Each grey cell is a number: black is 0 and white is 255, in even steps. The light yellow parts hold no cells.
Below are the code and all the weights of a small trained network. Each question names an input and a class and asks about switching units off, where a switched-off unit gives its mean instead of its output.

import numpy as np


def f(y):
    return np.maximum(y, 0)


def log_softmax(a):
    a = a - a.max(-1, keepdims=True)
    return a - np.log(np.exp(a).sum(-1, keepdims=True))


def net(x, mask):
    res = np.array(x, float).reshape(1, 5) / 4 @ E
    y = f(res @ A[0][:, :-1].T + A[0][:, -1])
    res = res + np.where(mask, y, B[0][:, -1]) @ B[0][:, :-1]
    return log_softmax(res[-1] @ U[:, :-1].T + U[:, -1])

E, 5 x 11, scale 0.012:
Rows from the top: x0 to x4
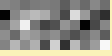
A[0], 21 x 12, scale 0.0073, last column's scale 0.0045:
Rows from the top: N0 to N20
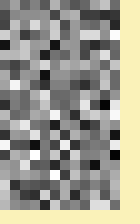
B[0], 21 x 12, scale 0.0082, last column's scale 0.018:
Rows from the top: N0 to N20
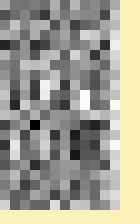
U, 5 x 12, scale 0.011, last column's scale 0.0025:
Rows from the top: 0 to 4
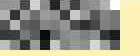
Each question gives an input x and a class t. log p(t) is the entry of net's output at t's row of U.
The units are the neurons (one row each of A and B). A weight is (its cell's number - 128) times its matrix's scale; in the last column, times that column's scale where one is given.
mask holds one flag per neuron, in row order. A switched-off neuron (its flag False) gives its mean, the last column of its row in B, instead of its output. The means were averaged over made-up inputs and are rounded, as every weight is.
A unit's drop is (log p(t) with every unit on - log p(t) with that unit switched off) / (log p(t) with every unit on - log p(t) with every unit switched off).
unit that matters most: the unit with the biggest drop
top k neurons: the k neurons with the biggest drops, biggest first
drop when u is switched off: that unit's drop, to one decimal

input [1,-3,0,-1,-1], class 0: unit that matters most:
N12
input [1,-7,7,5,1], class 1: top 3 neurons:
(N8; N5; N20)
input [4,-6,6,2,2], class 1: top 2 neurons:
(N8; N5)
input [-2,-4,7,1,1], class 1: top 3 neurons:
(N8; N5; N15)
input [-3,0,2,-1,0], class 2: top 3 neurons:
(N10; N20; N9)
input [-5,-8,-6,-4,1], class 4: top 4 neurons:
(N20; N11; N15; N13)
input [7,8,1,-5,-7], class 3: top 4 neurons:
(N4; N1; N8; N5)
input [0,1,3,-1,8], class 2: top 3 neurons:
(N15; N10; N13)
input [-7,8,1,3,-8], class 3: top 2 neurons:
(N4; N1)
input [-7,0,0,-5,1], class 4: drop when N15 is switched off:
0.1
